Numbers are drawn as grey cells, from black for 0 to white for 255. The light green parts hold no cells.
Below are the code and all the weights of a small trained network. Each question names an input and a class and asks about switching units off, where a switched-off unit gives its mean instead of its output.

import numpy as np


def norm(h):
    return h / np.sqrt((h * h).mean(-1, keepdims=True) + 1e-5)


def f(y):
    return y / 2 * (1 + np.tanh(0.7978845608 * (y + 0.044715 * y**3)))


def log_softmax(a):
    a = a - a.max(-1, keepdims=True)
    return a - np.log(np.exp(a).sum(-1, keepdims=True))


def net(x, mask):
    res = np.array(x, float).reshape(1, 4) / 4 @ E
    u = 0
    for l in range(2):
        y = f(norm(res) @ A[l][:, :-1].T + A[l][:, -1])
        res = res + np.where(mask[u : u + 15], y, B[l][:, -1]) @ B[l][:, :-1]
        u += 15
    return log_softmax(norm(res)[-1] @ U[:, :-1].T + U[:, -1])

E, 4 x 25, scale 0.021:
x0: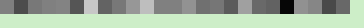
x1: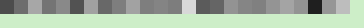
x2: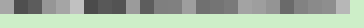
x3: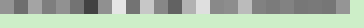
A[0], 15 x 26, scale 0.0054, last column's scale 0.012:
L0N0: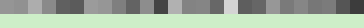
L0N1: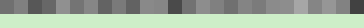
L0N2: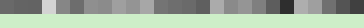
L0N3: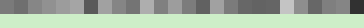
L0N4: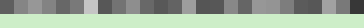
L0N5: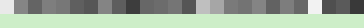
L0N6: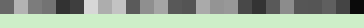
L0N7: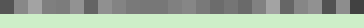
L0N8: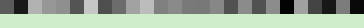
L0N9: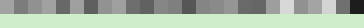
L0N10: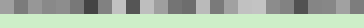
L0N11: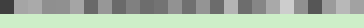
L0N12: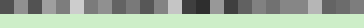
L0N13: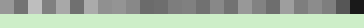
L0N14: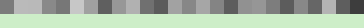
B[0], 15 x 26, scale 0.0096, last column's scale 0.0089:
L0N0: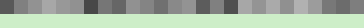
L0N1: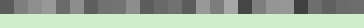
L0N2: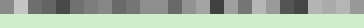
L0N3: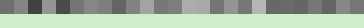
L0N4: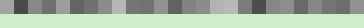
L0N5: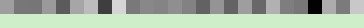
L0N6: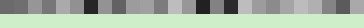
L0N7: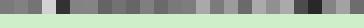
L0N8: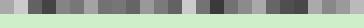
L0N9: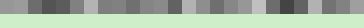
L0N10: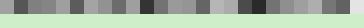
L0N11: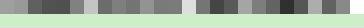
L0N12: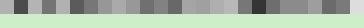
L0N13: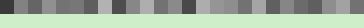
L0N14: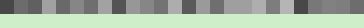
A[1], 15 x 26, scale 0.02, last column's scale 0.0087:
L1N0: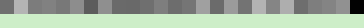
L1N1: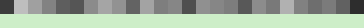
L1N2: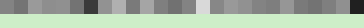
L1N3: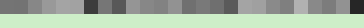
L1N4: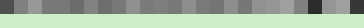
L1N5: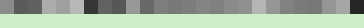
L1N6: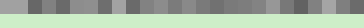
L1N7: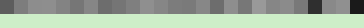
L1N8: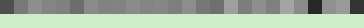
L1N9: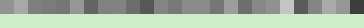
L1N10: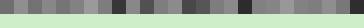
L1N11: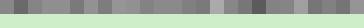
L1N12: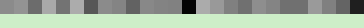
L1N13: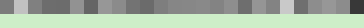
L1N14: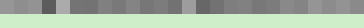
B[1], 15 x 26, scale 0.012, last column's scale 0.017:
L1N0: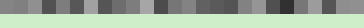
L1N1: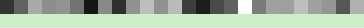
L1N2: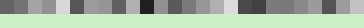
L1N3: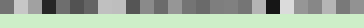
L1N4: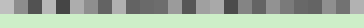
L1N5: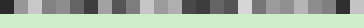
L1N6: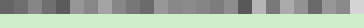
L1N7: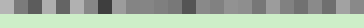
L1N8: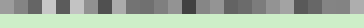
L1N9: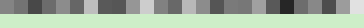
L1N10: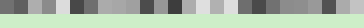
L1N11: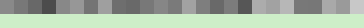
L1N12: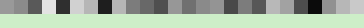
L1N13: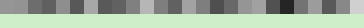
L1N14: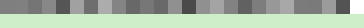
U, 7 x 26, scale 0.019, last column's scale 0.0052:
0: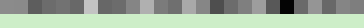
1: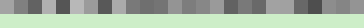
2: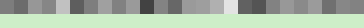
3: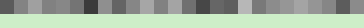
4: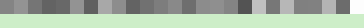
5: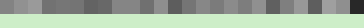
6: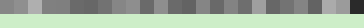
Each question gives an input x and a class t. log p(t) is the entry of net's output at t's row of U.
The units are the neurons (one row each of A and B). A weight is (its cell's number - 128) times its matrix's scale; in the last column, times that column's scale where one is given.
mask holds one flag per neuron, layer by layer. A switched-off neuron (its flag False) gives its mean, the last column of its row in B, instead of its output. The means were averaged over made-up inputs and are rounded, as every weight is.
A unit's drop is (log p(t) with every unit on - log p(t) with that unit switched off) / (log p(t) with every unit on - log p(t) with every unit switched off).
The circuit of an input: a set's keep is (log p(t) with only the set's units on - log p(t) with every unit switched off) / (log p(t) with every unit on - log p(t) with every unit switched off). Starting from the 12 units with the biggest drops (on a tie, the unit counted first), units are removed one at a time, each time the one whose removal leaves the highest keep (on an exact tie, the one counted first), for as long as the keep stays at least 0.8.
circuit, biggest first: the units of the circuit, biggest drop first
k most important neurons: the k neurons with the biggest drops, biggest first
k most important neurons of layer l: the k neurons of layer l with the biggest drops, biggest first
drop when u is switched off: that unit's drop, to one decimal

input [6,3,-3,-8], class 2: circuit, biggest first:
[L1N10]
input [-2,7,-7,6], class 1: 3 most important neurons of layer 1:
[L1N8 L1N4 L1N5]
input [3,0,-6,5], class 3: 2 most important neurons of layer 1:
[L1N1 L1N10]
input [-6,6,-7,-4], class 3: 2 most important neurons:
[L1N1 L0N5]
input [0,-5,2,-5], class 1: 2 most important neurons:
[L1N12 L0N10]
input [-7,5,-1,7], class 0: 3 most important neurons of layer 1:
[L1N9 L1N13 L1N10]
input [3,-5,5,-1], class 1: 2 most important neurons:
[L1N12 L0N6]
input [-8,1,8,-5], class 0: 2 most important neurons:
[L1N9 L1N13]
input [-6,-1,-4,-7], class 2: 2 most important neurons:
[L1N10 L0N12]
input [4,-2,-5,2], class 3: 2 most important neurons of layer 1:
[L1N9 L1N13]
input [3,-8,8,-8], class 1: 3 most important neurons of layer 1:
[L1N12 L1N2 L1N1]
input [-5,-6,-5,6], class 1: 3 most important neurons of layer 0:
[L0N12 L0N5 L0N8]
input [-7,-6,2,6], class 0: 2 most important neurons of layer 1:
[L1N9 L1N13]
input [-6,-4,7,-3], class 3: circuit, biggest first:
[L1N5]
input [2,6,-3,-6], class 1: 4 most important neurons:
[L0N10 L1N4 L1N8 L1N2]
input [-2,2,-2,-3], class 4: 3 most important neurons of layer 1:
[L1N12 L1N10 L1N2]
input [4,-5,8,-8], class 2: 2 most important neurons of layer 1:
[L1N10 L1N1]
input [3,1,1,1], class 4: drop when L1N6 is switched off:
0.2
